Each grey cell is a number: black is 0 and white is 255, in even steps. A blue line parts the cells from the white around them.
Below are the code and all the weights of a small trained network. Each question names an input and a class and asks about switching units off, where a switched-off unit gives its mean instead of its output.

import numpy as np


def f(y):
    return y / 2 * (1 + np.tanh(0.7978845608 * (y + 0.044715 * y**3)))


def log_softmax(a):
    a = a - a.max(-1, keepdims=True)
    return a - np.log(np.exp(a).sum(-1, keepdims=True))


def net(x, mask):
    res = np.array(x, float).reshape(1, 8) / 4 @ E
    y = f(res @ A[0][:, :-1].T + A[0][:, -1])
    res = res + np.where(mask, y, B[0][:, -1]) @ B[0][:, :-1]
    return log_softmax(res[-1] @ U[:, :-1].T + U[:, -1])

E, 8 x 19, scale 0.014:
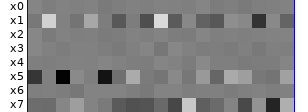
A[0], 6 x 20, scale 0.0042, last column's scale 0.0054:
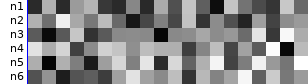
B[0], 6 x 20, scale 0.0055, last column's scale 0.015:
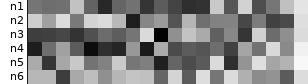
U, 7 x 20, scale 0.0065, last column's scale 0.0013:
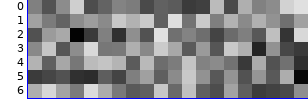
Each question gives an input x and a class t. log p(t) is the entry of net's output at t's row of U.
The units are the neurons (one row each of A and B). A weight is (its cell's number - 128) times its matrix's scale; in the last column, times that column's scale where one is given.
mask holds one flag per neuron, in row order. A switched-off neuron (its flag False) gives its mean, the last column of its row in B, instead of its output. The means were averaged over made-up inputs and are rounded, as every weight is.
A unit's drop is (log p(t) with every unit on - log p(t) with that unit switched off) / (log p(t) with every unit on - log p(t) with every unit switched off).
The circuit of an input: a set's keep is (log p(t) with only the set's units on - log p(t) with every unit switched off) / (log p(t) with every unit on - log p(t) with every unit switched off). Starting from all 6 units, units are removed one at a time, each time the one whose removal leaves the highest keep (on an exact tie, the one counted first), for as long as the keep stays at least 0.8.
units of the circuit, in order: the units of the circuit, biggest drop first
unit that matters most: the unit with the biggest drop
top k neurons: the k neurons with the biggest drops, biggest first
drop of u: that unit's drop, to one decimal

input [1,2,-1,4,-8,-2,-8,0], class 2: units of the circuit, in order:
n5
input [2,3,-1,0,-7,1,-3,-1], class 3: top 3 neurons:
n5, n4, n3
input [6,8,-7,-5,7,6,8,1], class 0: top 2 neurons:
n1, n2
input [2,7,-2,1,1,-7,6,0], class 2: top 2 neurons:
n4, n6
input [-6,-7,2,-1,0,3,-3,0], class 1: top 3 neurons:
n4, n5, n1
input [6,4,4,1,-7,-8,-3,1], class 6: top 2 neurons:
n2, n3
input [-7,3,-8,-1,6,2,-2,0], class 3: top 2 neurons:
n5, n4
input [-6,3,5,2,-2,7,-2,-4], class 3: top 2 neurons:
n5, n3
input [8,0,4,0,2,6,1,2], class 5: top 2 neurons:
n5, n3
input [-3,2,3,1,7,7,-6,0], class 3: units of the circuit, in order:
n5, n6
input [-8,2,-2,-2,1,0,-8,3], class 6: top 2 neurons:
n5, n4
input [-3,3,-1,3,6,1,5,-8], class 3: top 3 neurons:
n6, n3, n5
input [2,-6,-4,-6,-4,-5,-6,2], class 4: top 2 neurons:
n2, n1
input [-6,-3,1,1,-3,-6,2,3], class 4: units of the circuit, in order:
n2
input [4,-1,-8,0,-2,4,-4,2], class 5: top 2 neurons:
n5, n3
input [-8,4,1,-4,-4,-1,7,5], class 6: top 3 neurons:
n5, n2, n4
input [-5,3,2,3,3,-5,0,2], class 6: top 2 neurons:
n2, n5
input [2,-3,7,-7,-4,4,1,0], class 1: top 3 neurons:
n4, n6, n1
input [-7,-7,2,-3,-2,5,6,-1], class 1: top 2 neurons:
n6, n4
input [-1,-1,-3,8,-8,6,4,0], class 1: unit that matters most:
n6
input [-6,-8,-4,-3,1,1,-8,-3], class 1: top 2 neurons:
n1, n3
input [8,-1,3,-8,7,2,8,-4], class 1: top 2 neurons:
n1, n6
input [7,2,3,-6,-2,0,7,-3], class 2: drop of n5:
0.3
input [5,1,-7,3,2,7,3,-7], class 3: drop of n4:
-0.1
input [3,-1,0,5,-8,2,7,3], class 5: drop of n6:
0.0
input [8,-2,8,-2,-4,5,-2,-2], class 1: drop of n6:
0.1
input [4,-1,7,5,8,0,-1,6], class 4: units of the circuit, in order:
n4
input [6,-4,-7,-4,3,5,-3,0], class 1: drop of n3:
-0.1
